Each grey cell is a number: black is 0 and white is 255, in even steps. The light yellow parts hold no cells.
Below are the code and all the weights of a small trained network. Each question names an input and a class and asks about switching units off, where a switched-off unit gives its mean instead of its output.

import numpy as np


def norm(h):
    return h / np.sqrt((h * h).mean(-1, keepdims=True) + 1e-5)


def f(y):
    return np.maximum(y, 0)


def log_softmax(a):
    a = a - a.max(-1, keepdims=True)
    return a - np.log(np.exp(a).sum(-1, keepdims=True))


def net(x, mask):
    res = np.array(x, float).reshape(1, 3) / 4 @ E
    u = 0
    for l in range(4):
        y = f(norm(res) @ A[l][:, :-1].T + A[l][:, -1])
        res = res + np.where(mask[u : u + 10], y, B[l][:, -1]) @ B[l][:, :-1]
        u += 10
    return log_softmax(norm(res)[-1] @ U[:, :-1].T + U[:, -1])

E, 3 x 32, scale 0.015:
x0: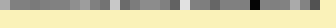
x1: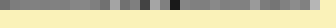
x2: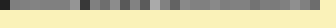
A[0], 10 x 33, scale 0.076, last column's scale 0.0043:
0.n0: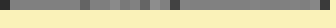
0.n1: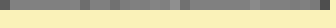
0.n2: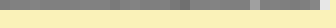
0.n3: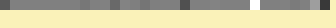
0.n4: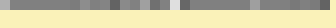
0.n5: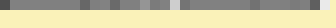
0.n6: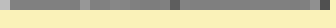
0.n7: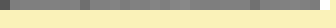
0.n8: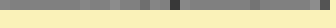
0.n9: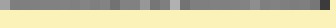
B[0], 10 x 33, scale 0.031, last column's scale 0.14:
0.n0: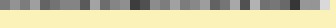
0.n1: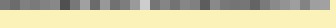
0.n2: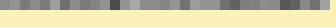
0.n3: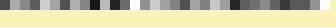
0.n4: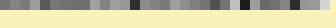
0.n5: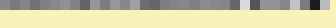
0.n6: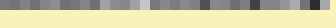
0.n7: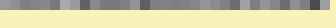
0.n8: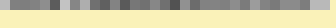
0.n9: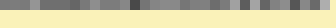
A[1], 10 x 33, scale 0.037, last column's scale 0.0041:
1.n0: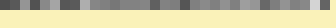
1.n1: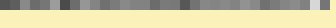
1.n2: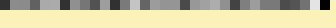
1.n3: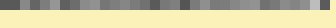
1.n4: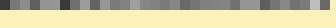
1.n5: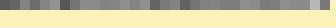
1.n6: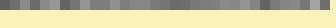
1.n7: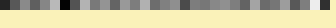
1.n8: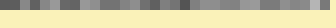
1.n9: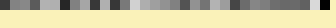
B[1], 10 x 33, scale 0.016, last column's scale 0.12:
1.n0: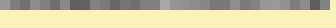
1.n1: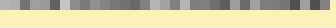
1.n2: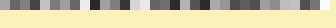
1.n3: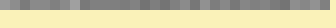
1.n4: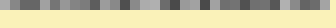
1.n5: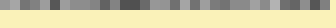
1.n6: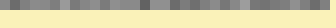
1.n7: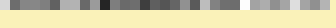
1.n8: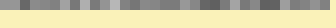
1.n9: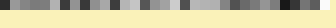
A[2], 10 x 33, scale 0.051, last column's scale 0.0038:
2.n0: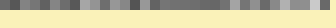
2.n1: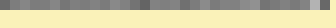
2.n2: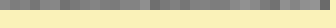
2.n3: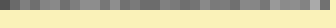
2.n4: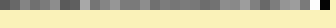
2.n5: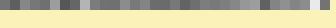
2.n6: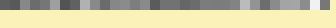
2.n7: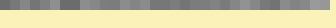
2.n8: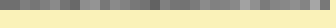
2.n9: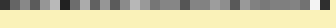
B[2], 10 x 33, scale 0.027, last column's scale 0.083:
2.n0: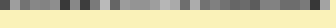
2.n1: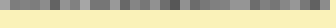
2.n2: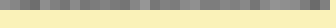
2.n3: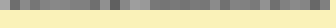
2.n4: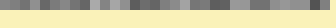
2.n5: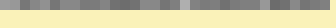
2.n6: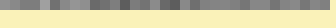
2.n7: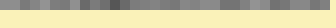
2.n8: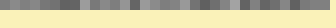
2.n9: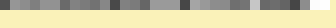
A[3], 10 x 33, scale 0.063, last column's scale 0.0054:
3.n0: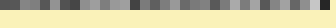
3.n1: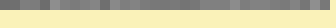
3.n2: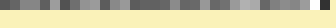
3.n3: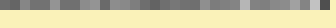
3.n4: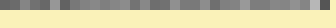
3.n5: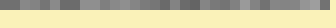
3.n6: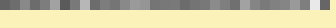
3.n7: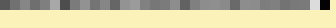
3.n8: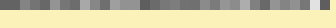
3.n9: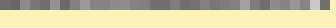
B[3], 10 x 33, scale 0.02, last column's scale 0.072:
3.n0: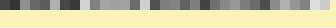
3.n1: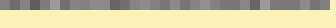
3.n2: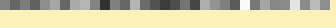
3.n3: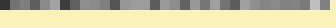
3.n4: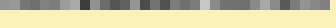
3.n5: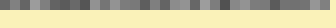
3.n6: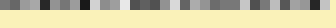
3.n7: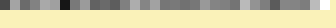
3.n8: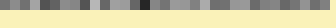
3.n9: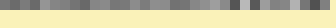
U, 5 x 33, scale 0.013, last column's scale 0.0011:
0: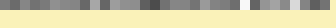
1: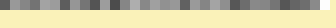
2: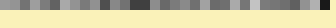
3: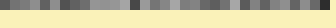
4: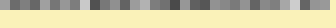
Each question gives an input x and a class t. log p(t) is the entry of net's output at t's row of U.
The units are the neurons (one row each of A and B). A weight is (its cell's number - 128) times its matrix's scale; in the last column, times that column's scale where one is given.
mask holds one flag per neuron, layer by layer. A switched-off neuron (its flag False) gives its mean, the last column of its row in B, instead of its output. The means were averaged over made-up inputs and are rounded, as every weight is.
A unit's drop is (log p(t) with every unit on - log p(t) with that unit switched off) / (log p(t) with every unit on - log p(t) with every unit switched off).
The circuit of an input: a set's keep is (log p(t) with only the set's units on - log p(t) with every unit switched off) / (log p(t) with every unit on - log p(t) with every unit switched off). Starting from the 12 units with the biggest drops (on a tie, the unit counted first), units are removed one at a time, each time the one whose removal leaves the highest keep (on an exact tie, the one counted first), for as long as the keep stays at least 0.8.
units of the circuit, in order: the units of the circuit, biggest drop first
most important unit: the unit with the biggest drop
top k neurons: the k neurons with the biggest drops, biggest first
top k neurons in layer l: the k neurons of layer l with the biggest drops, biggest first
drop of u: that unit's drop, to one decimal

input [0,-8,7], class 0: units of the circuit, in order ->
[0.n5 0.n3]
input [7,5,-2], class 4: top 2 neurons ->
[0.n3 0.n4]
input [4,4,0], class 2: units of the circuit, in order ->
[0.n3 0.n8]
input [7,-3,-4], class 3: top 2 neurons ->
[0.n3 1.n2]
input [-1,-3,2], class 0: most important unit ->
0.n5
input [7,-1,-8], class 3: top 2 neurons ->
[0.n3 1.n2]
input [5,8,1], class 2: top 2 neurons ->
[0.n3 0.n8]
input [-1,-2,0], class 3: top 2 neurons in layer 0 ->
[0.n4 0.n9]
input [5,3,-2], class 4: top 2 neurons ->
[0.n3 2.n9]
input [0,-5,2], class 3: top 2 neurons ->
[0.n4 0.n9]
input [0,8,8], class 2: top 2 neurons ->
[0.n0 0.n3]
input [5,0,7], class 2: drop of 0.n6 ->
0.0
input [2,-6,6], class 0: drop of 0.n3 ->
0.2
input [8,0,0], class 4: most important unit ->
2.n9
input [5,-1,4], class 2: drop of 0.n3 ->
1.0
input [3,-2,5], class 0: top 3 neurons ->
[0.n3 0.n4 0.n5]
